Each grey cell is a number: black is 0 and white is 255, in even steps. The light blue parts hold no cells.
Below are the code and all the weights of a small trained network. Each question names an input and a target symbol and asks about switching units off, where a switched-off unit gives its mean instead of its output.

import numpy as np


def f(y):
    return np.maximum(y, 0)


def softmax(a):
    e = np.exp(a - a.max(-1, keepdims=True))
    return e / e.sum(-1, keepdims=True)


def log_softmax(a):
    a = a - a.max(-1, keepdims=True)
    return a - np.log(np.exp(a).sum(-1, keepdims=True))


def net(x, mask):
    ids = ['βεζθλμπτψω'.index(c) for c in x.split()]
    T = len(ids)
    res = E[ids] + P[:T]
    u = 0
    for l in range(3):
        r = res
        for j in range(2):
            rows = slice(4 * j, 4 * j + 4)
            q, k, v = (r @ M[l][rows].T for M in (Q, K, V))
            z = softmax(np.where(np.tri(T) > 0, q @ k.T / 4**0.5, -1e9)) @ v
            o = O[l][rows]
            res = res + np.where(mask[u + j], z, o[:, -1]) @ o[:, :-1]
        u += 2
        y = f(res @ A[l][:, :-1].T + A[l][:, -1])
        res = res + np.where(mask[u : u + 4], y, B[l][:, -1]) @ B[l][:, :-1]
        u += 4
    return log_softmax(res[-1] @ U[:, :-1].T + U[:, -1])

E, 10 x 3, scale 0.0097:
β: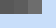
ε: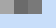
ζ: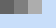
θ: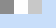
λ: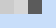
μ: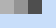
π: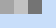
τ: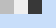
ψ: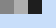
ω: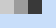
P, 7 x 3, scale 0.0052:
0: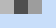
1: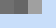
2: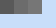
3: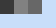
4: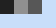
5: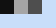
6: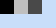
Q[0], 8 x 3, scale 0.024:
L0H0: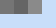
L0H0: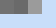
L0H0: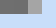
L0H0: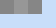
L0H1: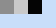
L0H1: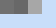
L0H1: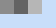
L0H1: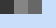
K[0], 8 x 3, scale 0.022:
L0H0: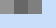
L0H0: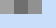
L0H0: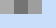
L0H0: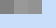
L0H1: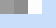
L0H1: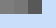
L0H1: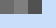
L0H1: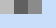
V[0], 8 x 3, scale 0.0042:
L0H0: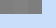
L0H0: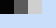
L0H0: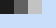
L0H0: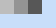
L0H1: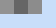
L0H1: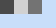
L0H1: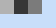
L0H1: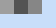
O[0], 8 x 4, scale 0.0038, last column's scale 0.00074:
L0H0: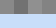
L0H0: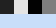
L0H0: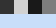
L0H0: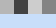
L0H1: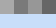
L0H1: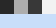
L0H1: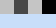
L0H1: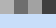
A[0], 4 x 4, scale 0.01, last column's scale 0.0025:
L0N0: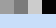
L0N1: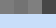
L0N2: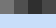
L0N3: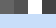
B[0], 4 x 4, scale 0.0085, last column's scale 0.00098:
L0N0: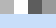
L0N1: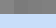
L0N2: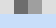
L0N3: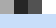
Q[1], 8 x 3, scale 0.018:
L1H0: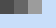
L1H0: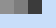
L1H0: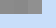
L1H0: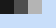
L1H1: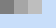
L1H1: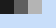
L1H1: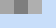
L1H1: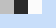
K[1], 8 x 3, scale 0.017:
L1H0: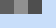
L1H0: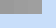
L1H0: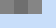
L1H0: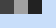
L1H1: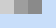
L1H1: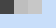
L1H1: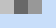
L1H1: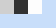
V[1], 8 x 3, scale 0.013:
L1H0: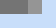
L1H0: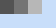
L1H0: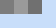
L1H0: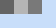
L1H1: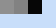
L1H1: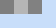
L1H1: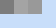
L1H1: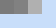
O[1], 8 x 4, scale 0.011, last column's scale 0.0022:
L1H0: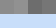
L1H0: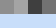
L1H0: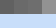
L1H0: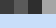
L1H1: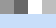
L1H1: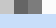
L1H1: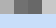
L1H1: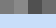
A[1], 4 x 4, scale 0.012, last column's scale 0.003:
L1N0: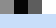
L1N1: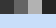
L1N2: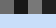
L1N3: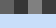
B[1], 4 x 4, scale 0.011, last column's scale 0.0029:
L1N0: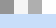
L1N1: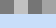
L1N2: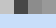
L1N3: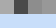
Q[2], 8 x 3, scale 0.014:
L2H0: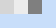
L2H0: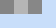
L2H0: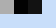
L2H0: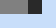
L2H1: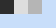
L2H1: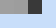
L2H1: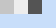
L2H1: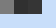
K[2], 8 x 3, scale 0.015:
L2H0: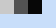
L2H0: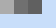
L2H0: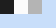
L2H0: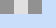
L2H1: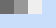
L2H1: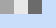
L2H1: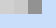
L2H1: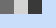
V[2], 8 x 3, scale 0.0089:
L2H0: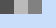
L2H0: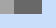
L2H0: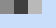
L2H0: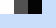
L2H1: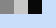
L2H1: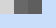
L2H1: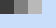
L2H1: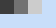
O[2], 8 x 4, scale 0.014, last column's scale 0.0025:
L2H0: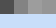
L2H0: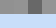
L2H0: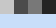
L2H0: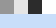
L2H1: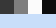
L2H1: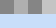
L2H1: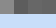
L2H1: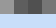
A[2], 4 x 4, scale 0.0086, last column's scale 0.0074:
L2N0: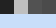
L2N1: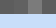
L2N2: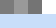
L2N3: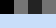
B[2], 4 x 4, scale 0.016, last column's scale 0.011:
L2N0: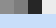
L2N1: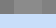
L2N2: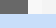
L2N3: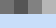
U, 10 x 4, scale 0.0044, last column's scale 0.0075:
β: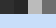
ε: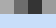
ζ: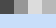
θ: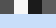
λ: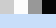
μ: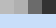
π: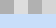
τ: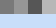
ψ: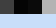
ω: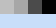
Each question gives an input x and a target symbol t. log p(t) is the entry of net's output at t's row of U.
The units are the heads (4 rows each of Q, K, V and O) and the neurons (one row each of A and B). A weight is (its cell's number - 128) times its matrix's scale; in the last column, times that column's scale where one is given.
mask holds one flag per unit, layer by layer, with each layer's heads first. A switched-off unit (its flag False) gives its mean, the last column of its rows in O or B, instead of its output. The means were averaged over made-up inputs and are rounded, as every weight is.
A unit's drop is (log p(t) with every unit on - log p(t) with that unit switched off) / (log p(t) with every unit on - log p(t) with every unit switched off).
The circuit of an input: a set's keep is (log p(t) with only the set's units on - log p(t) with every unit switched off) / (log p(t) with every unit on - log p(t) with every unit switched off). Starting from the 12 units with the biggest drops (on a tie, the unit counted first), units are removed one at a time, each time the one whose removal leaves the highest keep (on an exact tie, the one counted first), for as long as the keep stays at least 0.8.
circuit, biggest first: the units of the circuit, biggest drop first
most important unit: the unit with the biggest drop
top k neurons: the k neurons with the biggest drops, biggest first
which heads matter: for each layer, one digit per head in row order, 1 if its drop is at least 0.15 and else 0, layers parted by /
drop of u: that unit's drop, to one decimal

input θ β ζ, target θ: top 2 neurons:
(L2N0, L1N0)
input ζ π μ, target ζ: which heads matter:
10 / 01 / 01
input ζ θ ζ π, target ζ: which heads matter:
00 / 01 / 01
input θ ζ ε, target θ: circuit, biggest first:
(L1H1, L2H0)
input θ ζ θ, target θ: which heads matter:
00 / 01 / 10
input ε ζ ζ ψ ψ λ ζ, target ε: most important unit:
L2H1
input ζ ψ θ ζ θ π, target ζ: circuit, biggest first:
(L1H1, L2N0)
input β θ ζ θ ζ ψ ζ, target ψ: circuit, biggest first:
(L2H1, L1H1)
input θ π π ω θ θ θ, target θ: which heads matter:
10 / 01 / 11
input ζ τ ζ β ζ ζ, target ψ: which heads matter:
10 / 11 / 00
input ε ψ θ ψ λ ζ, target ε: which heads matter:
01 / 11 / 11
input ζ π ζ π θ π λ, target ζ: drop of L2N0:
0.3
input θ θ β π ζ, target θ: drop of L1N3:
-0.1
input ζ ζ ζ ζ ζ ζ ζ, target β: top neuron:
(L2N3)
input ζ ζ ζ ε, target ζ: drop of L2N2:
-0.1
